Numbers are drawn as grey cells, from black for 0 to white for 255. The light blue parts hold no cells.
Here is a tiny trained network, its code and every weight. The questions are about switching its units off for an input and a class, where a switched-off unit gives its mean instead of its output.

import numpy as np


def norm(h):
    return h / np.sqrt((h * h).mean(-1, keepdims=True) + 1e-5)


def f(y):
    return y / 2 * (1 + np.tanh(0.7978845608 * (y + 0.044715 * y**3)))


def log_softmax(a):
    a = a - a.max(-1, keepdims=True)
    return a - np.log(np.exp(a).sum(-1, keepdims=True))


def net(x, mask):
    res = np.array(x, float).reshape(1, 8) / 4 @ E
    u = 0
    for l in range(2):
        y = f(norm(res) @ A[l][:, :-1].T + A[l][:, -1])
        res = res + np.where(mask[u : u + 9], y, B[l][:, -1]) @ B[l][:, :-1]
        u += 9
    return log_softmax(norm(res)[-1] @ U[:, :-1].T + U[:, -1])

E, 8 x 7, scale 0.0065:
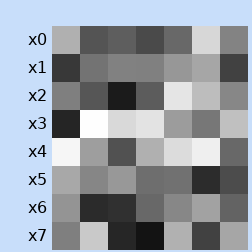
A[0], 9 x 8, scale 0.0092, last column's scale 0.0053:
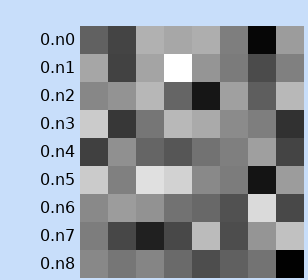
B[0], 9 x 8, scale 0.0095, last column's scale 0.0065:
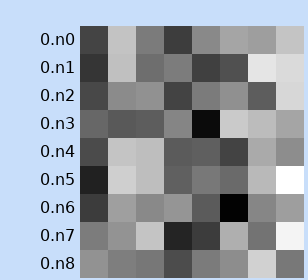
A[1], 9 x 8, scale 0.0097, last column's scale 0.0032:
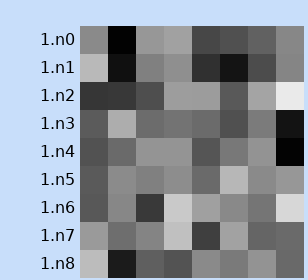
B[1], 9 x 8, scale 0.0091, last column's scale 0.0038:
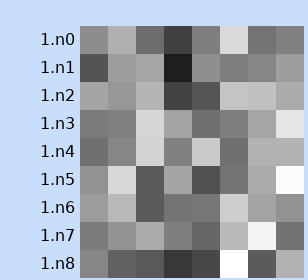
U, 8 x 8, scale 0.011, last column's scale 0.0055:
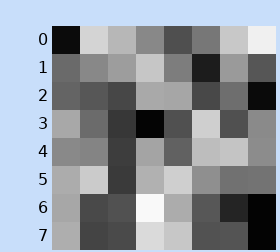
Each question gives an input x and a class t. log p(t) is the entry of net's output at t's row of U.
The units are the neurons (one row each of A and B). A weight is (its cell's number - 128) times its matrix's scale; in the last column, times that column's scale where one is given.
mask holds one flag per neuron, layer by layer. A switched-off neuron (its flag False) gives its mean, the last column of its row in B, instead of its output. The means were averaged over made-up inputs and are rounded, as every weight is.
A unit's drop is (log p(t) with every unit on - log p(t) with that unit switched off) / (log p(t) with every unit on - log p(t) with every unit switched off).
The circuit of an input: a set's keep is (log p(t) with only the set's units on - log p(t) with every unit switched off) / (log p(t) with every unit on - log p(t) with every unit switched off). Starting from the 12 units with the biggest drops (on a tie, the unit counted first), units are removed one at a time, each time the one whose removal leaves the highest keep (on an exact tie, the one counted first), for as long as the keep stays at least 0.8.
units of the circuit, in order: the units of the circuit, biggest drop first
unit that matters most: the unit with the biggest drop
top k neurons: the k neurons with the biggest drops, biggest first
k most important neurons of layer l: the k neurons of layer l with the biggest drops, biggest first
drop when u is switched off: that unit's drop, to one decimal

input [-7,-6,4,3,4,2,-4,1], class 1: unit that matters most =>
0.n0
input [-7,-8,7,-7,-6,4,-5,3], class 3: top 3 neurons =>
(0.n5, 0.n1, 0.n0)
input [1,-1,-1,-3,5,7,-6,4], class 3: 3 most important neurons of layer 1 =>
(1.n5, 1.n4, 1.n3)
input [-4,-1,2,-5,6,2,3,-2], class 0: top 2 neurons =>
(0.n1, 0.n5)
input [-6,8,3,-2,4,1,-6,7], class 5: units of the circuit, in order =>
(0.n5, 0.n1)
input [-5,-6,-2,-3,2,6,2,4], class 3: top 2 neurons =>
(0.n1, 0.n5)
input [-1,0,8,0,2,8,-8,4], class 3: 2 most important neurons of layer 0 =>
(0.n7, 0.n5)
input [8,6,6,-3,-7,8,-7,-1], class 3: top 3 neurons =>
(0.n5, 0.n1, 0.n6)
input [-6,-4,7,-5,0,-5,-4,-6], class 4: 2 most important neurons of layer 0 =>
(0.n3, 0.n5)
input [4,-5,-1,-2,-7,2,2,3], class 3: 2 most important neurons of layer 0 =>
(0.n5, 0.n1)
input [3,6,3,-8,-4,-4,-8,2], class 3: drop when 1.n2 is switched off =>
0.0
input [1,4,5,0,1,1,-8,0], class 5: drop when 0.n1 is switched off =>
0.3
